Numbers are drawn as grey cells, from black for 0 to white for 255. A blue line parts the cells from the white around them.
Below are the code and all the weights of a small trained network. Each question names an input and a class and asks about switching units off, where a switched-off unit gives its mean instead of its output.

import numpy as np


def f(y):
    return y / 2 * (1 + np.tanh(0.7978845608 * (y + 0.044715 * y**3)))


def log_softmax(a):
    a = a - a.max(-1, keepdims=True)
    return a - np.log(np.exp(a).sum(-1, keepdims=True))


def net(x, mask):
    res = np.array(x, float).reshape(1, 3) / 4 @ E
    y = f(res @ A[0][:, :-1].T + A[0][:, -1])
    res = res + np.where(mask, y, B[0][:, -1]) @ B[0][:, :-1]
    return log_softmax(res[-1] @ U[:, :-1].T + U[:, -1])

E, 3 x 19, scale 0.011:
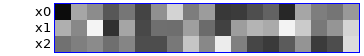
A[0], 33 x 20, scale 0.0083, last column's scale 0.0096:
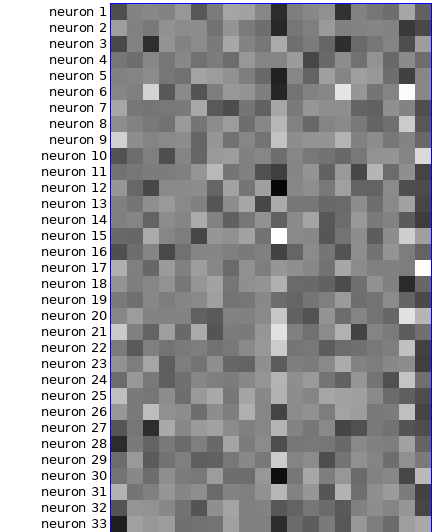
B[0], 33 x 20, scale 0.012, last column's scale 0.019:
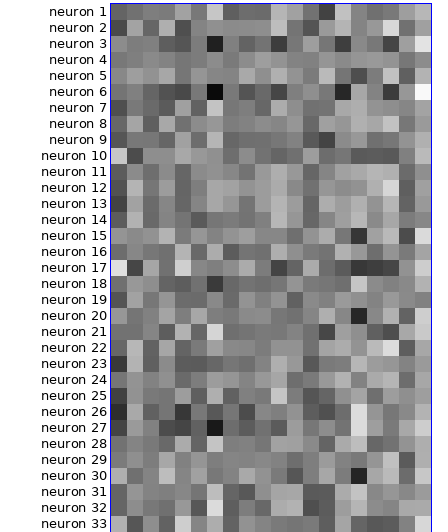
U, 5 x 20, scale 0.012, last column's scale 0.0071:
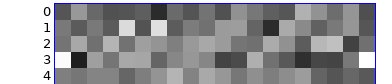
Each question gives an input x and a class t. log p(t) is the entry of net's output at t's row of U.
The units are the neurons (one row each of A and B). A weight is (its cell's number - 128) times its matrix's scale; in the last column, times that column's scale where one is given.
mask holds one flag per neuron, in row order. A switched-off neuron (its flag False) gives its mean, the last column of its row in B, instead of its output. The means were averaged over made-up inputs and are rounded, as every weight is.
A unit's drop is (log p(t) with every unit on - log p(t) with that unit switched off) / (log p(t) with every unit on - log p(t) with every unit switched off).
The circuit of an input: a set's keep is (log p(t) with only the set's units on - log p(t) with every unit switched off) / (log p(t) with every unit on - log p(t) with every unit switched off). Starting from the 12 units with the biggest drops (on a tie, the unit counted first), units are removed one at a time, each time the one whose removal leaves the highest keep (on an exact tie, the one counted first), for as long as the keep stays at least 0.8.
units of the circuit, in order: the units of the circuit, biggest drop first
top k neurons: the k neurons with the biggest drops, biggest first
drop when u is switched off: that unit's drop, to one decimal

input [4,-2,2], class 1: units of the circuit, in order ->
neuron 6
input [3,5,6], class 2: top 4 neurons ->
neuron 15; neuron 20; neuron 3; neuron 27
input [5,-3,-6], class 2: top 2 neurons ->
neuron 30; neuron 5
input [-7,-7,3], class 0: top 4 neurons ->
neuron 27; neuron 3; neuron 18; neuron 33
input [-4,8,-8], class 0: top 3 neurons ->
neuron 6; neuron 26; neuron 15
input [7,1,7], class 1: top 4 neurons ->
neuron 33; neuron 1; neuron 32; neuron 28
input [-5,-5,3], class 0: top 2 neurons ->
neuron 27; neuron 33
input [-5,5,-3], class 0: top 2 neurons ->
neuron 6; neuron 33
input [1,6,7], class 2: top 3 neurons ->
neuron 15; neuron 20; neuron 3
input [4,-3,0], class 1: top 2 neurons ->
neuron 6; neuron 17
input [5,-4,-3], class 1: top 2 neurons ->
neuron 6; neuron 33
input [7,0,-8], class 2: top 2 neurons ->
neuron 30; neuron 5
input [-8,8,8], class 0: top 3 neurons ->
neuron 6; neuron 26; neuron 33
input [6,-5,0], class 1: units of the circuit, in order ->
neuron 33
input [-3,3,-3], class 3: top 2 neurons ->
neuron 27; neuron 17
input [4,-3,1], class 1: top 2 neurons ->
neuron 6; neuron 17
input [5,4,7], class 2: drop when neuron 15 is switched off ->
0.1
